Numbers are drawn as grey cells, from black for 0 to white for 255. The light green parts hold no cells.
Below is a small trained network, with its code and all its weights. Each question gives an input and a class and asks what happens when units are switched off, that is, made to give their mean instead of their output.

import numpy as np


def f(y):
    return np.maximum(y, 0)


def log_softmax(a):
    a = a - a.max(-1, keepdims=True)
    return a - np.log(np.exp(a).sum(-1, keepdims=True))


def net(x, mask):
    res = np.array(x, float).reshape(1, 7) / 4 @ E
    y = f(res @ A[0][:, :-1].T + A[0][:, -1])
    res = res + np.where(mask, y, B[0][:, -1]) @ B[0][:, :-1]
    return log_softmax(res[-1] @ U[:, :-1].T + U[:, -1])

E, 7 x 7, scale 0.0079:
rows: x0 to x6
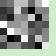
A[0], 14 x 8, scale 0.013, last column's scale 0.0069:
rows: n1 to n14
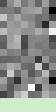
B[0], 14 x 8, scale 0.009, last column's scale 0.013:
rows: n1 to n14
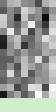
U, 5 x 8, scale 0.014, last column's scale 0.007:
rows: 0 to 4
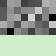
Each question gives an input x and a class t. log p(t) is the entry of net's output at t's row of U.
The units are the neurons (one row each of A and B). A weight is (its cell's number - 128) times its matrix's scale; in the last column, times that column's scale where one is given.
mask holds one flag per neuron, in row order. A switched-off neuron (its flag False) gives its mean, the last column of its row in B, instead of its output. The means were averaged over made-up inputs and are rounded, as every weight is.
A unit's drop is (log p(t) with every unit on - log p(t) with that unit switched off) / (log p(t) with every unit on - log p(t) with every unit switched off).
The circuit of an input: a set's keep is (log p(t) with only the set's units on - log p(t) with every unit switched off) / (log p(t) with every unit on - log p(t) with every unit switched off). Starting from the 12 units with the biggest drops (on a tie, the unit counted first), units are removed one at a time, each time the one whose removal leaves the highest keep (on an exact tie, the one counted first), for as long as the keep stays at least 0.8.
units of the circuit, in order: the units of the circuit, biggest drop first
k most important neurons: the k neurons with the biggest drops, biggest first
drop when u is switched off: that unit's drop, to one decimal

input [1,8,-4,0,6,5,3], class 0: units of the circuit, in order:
[n13]
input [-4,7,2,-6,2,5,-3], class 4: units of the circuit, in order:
[n13 n5 n11]
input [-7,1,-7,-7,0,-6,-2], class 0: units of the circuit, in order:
[n13 n7]
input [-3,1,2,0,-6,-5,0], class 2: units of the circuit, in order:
[n5 n14]
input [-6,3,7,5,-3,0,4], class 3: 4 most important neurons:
[n14 n7 n6 n13]
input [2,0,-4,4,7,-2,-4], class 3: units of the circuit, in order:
[n14 n4]
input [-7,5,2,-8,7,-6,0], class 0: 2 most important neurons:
[n6 n7]
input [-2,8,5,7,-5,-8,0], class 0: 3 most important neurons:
[n13 n6 n7]
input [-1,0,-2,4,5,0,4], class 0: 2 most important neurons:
[n13 n9]
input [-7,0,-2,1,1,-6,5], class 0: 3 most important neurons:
[n13 n6 n7]
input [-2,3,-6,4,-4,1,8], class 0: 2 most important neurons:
[n13 n4]
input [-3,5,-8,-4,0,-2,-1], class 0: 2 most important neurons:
[n13 n9]
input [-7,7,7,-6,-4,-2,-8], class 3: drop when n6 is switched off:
0.2
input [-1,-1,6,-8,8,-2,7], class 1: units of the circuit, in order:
[n9]
